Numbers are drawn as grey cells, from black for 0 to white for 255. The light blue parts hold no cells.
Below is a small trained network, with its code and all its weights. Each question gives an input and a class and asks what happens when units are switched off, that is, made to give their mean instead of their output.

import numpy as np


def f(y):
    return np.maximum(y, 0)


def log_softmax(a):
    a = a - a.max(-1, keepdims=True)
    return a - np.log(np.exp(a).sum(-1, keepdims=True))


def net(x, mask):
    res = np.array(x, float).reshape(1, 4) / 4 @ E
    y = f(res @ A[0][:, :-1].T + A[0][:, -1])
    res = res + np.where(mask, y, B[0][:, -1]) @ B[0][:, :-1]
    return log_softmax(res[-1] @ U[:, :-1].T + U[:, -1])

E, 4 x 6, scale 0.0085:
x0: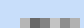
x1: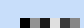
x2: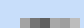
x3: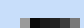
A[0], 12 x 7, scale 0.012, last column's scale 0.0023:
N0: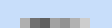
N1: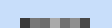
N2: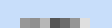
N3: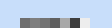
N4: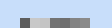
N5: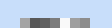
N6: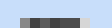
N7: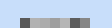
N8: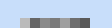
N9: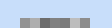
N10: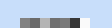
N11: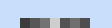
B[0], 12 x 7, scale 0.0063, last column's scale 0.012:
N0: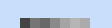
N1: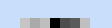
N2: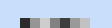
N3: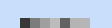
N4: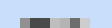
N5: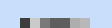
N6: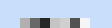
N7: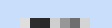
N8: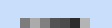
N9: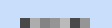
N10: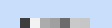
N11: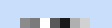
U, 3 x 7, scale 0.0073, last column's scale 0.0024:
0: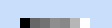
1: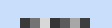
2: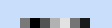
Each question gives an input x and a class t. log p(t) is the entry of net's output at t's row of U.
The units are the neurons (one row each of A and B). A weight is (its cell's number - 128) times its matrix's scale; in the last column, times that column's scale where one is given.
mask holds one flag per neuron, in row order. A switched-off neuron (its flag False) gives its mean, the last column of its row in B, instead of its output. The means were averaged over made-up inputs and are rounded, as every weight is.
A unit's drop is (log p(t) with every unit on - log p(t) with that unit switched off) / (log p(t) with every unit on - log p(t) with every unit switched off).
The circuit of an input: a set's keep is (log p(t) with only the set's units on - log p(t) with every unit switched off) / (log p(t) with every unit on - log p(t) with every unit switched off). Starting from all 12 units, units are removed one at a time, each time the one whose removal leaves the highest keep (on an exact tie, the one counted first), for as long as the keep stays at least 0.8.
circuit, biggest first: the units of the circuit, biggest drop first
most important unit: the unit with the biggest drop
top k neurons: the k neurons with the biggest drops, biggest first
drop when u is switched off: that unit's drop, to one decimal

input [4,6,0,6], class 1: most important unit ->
N11
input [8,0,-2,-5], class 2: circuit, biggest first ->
(N7, N10)
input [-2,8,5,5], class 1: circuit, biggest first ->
(N11, N1)
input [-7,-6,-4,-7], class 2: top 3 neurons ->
(N7, N4, N11)
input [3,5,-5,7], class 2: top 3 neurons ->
(N6, N10, N2)
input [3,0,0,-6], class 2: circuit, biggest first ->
(N7, N10)
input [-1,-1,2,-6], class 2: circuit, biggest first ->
(N7, N4)
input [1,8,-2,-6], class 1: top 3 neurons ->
(N11, N1, N6)
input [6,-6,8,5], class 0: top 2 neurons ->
(N5, N0)
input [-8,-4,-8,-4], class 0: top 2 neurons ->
(N10, N4)
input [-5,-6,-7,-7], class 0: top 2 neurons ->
(N10, N2)
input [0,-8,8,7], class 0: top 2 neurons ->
(N5, N6)
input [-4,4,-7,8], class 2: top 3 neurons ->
(N6, N2, N5)
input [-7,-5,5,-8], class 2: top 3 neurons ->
(N7, N4, N11)
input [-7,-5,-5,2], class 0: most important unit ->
N6
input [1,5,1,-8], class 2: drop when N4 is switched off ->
0.2
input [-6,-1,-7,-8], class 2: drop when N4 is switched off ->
0.4
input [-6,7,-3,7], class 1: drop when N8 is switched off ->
-0.1
